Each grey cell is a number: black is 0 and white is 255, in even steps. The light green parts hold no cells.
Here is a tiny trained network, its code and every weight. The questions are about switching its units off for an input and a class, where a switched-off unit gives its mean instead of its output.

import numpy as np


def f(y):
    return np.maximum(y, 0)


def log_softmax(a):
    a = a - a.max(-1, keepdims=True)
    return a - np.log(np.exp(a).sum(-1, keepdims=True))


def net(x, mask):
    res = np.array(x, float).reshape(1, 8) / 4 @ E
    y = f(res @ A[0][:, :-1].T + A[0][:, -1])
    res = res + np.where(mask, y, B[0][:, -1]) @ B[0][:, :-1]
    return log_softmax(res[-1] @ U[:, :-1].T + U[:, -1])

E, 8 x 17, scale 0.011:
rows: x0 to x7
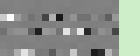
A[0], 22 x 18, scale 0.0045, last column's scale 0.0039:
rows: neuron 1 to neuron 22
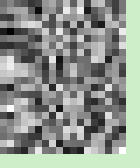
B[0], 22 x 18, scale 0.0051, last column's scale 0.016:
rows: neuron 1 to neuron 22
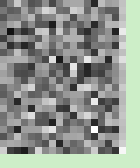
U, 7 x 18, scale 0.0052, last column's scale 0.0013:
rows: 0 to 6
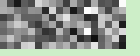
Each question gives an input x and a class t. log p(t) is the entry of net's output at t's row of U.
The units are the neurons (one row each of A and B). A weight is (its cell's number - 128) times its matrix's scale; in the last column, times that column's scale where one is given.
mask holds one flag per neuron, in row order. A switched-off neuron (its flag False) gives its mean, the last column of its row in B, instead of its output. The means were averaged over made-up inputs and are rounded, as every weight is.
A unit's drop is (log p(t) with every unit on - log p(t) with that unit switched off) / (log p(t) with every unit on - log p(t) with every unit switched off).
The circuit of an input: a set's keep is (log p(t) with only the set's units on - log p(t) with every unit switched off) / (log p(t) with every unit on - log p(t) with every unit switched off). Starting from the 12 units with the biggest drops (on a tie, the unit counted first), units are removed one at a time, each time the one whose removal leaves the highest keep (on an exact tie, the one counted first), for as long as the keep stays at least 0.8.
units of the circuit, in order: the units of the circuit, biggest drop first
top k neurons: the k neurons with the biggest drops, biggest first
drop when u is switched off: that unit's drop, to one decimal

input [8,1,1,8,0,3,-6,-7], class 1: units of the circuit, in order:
[neuron 9]
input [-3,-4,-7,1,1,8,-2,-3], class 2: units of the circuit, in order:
[neuron 19; neuron 15]
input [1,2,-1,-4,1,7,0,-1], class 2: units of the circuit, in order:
[neuron 22; neuron 19]
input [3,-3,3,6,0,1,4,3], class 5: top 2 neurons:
[neuron 22; neuron 5]
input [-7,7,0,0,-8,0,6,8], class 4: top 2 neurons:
[neuron 17; neuron 13]
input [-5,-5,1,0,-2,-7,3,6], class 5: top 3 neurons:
[neuron 11; neuron 10; neuron 9]
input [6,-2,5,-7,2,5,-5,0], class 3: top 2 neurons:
[neuron 22; neuron 5]
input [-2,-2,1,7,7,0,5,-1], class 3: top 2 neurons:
[neuron 5; neuron 7]
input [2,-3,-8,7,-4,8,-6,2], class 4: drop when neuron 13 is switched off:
0.1
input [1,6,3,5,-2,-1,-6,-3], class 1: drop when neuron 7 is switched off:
0.0
